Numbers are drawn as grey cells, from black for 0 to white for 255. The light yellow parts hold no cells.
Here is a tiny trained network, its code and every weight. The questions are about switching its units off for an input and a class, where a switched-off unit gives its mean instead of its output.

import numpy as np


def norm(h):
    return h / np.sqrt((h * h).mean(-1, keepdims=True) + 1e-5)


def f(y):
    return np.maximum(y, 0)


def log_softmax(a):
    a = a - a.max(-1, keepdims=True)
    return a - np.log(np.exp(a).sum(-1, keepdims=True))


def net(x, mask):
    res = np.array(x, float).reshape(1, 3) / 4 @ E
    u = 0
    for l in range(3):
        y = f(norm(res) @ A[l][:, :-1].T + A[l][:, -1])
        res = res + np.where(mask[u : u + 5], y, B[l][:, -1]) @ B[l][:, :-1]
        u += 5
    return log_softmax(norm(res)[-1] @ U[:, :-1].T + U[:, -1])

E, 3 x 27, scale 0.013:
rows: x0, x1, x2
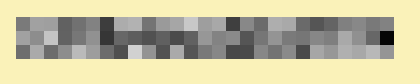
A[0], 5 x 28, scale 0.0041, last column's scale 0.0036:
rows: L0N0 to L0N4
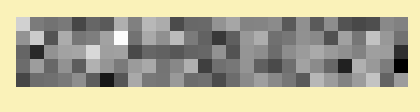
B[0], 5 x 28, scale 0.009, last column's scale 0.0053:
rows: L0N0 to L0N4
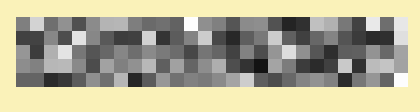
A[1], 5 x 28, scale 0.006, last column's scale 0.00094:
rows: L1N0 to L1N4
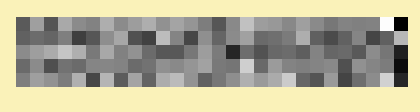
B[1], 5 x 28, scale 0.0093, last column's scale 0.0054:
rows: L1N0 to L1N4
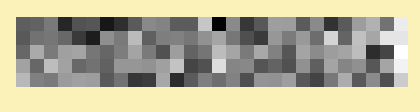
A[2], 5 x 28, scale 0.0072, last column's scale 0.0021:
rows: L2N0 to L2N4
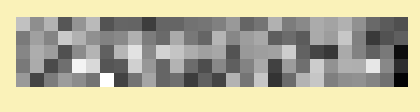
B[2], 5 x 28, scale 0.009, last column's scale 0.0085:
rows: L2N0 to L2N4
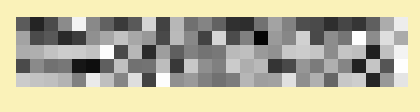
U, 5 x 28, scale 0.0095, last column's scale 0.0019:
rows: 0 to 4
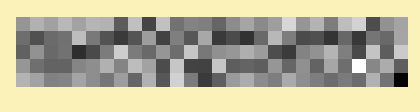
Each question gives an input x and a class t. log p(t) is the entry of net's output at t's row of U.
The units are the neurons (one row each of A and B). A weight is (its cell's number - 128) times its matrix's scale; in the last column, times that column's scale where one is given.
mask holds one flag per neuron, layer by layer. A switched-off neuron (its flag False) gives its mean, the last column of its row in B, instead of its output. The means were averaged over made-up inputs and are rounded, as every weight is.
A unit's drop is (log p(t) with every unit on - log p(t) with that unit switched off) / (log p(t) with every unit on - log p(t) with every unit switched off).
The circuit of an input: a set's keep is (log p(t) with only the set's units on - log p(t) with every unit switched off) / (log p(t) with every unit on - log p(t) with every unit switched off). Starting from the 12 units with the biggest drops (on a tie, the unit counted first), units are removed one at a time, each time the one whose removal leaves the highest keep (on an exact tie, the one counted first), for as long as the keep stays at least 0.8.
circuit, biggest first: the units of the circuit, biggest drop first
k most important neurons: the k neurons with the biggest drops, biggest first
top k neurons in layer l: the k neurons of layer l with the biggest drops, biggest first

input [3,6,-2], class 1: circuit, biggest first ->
(L2N0)
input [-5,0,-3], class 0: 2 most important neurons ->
(L2N4; L0N4)
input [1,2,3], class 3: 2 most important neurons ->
(L0N4; L2N3)
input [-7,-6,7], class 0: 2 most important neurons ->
(L2N4; L0N0)
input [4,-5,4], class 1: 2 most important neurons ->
(L1N0; L2N4)
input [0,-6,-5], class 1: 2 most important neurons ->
(L2N3; L1N0)
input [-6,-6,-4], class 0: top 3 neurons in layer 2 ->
(L2N4; L2N0; L2N3)
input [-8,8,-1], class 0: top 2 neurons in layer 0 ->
(L0N1; L0N3)
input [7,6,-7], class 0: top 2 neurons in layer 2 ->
(L2N3; L2N2)
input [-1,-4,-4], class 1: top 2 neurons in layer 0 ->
(L0N4; L0N3)
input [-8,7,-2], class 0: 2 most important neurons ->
(L2N4; L0N1)
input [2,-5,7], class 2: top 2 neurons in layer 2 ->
(L2N3; L2N0)
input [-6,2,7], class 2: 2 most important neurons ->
(L2N3; L2N2)
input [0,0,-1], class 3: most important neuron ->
(L2N1)
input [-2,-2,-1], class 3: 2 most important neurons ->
(L1N2; L2N1)
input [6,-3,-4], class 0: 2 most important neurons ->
(L2N2; L0N4)
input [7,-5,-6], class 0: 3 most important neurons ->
(L2N2; L0N4; L2N3)
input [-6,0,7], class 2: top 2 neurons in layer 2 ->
(L2N3; L2N2)
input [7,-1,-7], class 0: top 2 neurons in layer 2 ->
(L2N2; L2N3)
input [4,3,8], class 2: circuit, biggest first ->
(L2N3)
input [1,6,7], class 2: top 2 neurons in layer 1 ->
(L1N0; L1N4)
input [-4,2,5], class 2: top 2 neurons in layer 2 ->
(L2N3; L2N2)
